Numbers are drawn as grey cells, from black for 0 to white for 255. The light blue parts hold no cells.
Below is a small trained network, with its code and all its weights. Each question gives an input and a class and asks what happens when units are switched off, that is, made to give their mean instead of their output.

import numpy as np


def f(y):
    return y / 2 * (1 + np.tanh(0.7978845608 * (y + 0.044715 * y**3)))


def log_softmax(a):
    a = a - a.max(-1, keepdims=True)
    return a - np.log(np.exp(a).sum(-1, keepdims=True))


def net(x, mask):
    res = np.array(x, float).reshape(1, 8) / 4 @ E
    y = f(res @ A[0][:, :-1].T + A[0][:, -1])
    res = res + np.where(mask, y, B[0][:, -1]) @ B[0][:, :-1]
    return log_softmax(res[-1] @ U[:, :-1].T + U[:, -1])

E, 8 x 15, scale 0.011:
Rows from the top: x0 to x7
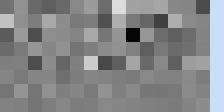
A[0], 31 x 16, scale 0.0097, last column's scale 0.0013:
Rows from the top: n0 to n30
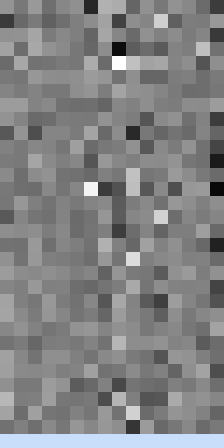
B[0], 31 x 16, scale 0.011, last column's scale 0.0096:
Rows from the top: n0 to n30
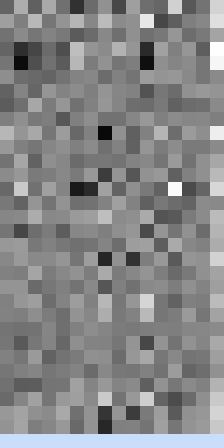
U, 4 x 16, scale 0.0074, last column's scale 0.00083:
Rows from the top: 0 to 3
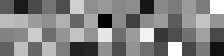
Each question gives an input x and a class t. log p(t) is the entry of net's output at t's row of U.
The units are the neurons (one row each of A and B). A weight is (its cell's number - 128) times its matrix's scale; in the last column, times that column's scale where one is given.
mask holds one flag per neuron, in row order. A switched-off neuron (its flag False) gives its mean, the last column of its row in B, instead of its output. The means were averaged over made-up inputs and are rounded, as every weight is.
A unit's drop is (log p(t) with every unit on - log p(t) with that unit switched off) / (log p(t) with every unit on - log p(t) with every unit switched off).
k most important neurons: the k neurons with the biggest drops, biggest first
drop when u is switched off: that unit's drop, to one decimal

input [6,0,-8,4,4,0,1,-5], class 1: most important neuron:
(n29)
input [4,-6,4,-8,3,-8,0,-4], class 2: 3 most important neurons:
(n1; n3; n15)
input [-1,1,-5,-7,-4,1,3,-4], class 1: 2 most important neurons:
(n13; n29)
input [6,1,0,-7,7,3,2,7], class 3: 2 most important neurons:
(n13; n3)
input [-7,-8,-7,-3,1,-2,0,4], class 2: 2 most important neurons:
(n1; n15)
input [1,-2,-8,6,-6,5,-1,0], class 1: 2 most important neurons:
(n18; n29)
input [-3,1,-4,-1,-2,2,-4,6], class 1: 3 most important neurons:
(n4; n29; n18)
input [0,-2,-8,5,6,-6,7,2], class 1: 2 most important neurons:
(n18; n29)
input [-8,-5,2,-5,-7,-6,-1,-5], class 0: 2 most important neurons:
(n3; n13)
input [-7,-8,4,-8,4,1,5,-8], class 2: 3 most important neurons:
(n1; n4; n15)
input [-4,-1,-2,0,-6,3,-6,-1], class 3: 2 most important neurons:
(n0; n4)
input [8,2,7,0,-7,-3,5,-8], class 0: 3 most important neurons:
(n4; n13; n24)
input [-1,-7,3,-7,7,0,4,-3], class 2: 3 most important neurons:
(n1; n15; n0)
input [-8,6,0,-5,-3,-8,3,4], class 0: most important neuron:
(n3)
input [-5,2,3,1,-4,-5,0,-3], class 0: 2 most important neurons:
(n3; n13)
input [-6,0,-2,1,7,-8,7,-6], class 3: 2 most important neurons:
(n13; n4)
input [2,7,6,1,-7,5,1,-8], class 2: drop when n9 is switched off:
-0.1
